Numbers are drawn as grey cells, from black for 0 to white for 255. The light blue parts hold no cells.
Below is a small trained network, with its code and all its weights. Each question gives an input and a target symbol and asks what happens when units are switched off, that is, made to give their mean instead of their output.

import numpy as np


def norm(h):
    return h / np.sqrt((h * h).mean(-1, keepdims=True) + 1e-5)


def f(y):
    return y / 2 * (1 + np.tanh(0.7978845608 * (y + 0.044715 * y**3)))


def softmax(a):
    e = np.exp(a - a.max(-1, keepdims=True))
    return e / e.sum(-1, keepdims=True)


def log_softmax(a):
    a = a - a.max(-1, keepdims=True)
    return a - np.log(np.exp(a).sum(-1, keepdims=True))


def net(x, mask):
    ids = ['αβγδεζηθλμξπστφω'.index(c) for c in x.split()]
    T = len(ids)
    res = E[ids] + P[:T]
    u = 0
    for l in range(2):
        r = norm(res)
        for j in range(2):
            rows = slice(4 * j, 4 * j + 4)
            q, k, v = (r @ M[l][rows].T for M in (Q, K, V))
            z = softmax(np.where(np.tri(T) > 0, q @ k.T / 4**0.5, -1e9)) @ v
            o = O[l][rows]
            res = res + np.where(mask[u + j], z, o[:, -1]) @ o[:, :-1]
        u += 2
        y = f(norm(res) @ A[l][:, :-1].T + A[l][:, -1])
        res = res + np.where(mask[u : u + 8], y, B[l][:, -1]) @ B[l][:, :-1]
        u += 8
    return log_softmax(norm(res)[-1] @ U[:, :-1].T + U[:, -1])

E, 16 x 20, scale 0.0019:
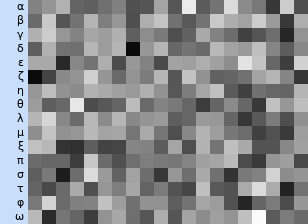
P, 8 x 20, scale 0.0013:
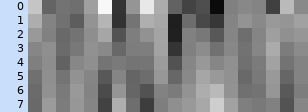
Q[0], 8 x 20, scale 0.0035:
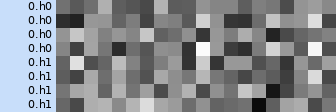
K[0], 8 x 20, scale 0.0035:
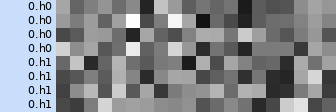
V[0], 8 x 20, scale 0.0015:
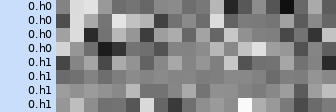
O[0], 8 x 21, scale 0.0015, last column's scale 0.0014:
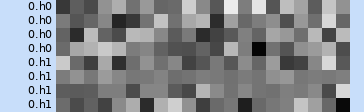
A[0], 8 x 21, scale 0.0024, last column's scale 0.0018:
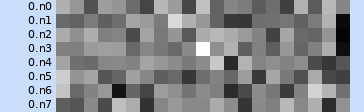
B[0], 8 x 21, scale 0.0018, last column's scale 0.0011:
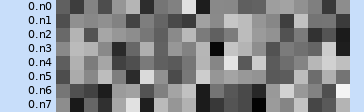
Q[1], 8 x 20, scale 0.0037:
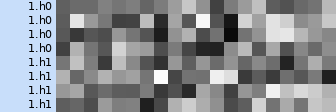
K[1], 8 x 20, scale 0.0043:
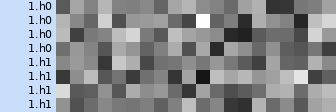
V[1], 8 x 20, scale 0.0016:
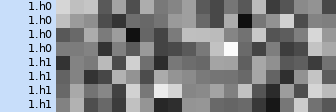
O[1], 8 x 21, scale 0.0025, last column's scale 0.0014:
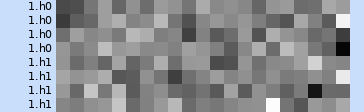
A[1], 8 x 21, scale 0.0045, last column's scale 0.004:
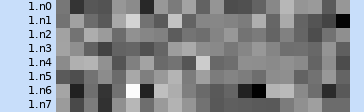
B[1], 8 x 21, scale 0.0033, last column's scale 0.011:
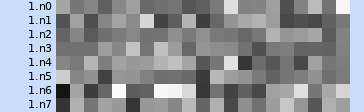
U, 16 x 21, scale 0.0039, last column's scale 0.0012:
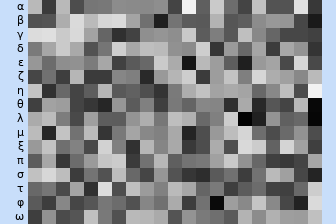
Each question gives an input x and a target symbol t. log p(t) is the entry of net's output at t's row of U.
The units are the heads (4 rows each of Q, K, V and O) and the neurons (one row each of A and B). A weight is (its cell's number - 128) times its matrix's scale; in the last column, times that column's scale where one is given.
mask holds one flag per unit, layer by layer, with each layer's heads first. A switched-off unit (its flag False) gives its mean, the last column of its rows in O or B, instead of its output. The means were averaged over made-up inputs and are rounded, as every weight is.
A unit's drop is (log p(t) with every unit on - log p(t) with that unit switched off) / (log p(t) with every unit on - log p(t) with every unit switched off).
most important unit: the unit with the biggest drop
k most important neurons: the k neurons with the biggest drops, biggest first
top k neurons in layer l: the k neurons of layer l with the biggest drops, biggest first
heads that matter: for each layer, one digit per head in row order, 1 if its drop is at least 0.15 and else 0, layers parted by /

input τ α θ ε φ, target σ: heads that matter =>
10 / 10
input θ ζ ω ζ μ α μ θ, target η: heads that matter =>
10 / 00
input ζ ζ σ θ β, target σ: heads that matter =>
11 / 10
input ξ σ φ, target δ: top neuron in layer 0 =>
(0.n5)
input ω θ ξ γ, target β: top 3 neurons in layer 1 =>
(1.n6, 1.n0, 1.n7)
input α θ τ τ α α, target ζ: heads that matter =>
11 / 10
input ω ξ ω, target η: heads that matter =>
10 / 01
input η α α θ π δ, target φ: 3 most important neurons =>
(1.n6, 1.n0, 1.n2)
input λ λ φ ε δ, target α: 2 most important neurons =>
(1.n0, 1.n6)
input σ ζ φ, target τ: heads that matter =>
10 / 00
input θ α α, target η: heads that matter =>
11 / 00
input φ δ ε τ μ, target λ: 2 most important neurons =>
(1.n6, 1.n0)
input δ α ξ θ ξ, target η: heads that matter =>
11 / 01
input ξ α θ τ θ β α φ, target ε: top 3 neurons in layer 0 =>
(0.n7, 0.n6, 0.n0)
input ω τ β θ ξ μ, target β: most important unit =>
0.h0
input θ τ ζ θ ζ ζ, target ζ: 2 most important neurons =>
(0.n4, 0.n6)
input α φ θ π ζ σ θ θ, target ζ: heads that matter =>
11 / 00
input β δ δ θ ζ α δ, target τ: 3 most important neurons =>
(1.n3, 1.n0, 1.n6)
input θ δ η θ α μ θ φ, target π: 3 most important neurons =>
(1.n1, 1.n6, 1.n0)
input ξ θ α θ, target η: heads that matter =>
11 / 00
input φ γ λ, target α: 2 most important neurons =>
(1.n0, 1.n6)
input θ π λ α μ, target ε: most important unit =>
0.h0
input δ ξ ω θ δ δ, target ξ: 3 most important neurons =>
(0.n1, 1.n6, 1.n0)
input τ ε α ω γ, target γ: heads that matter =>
10 / 00
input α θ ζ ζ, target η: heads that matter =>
11 / 00
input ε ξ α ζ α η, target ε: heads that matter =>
10 / 00
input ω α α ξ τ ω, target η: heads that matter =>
11 / 01
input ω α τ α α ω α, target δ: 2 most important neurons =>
(0.n3, 1.n4)
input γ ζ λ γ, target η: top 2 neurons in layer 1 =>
(1.n6, 1.n7)
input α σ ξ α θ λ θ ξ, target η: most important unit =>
1.n6
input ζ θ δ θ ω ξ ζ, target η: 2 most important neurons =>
(1.n6, 0.n7)
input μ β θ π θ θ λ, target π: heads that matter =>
11 / 00
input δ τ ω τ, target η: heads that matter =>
11 / 11
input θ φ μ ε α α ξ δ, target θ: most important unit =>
0.h1
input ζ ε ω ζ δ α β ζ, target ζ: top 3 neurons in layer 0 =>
(0.n6, 0.n4, 0.n0)
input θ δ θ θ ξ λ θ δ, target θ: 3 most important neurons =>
(1.n6, 1.n0, 1.n7)
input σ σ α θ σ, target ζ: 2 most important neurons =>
(1.n0, 0.n6)
